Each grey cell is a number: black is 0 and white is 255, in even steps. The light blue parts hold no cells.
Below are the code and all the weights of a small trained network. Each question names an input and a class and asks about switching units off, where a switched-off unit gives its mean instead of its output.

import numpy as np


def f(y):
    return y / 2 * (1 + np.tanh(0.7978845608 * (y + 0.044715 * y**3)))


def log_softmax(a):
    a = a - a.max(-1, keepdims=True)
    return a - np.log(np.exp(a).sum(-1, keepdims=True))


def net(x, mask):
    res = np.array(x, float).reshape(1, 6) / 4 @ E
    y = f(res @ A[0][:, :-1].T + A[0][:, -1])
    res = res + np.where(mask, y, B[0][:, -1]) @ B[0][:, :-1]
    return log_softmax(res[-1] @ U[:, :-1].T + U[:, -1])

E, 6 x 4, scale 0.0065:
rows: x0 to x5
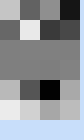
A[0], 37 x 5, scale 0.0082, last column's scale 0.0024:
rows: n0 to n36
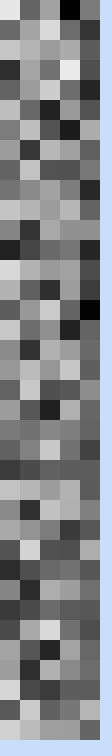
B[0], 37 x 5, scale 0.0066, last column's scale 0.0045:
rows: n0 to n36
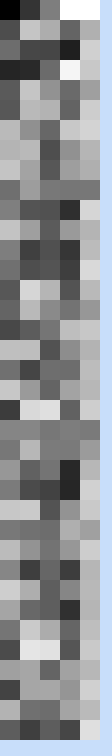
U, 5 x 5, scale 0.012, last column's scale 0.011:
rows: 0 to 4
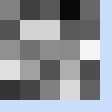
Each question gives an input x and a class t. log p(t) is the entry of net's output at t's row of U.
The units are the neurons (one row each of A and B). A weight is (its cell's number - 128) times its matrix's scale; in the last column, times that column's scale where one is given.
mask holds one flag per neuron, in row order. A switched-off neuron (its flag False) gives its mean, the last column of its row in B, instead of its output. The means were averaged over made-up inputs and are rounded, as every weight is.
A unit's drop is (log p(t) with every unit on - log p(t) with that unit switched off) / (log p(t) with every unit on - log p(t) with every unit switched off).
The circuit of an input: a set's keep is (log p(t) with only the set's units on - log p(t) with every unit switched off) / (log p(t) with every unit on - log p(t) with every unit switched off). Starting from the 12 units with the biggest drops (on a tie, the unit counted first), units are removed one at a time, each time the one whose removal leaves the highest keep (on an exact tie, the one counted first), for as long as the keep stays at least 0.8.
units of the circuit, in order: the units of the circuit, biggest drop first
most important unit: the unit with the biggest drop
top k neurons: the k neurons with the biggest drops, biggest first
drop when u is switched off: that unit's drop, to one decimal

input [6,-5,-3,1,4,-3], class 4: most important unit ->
n0
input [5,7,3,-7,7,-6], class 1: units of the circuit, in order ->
[n32, n20, n34]
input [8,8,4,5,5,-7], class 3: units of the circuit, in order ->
[n6, n8]
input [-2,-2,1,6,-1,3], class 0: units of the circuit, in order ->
[n0, n6, n34]
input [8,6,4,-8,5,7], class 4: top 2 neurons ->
[n0, n16]
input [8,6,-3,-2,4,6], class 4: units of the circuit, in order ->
[n0, n16]
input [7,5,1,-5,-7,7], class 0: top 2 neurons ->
[n36, n2]
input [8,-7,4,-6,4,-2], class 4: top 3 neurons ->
[n0, n16, n34]
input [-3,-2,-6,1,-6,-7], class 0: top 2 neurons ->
[n12, n28]
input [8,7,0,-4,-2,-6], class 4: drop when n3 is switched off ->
-0.1
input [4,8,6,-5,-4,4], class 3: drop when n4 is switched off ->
0.0
